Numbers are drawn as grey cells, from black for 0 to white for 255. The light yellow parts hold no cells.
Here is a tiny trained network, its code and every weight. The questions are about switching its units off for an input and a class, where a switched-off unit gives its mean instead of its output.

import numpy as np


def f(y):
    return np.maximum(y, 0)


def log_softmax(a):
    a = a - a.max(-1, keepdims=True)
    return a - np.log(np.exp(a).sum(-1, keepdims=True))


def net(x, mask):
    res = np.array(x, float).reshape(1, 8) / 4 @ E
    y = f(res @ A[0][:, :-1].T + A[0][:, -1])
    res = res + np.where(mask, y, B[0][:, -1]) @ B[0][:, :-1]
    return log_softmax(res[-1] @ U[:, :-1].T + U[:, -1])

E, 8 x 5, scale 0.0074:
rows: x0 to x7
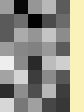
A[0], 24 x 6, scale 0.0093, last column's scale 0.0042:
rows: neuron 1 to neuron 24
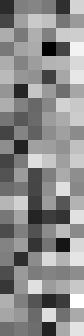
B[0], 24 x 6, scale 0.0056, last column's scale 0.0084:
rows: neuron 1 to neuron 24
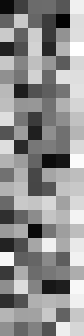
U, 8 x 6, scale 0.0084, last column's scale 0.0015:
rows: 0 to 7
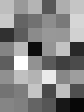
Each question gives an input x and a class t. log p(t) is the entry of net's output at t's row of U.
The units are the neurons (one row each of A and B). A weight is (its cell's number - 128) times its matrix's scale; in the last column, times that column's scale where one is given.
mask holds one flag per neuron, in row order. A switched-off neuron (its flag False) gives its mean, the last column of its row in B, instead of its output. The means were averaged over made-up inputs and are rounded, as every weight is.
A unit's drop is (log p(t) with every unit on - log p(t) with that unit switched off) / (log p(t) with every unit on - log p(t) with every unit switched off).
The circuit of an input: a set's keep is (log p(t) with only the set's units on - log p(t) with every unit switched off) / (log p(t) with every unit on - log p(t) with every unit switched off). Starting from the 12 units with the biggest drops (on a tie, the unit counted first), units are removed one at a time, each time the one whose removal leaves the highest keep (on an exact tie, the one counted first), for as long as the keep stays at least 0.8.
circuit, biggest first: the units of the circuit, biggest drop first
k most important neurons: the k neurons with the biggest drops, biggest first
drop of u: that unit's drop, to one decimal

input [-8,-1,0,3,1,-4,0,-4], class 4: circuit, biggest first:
[neuron 21; neuron 7; neuron 11]
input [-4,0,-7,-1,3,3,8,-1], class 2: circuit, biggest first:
[neuron 18; neuron 16]
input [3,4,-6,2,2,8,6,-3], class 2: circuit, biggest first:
[neuron 18]
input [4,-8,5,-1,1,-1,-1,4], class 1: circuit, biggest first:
[neuron 7; neuron 4]
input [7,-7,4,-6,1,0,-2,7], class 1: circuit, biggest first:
[neuron 7; neuron 11]
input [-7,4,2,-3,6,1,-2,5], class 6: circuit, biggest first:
[neuron 6; neuron 22; neuron 19]
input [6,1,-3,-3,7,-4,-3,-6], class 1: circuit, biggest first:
[neuron 19; neuron 11]
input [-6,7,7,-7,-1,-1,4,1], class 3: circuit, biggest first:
[neuron 17; neuron 13]
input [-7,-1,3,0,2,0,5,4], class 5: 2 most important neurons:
[neuron 15; neuron 12]
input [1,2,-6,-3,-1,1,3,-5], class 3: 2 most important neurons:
[neuron 4; neuron 17]
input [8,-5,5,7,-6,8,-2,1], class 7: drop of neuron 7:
0.1
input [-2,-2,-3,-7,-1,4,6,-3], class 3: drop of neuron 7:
-0.1
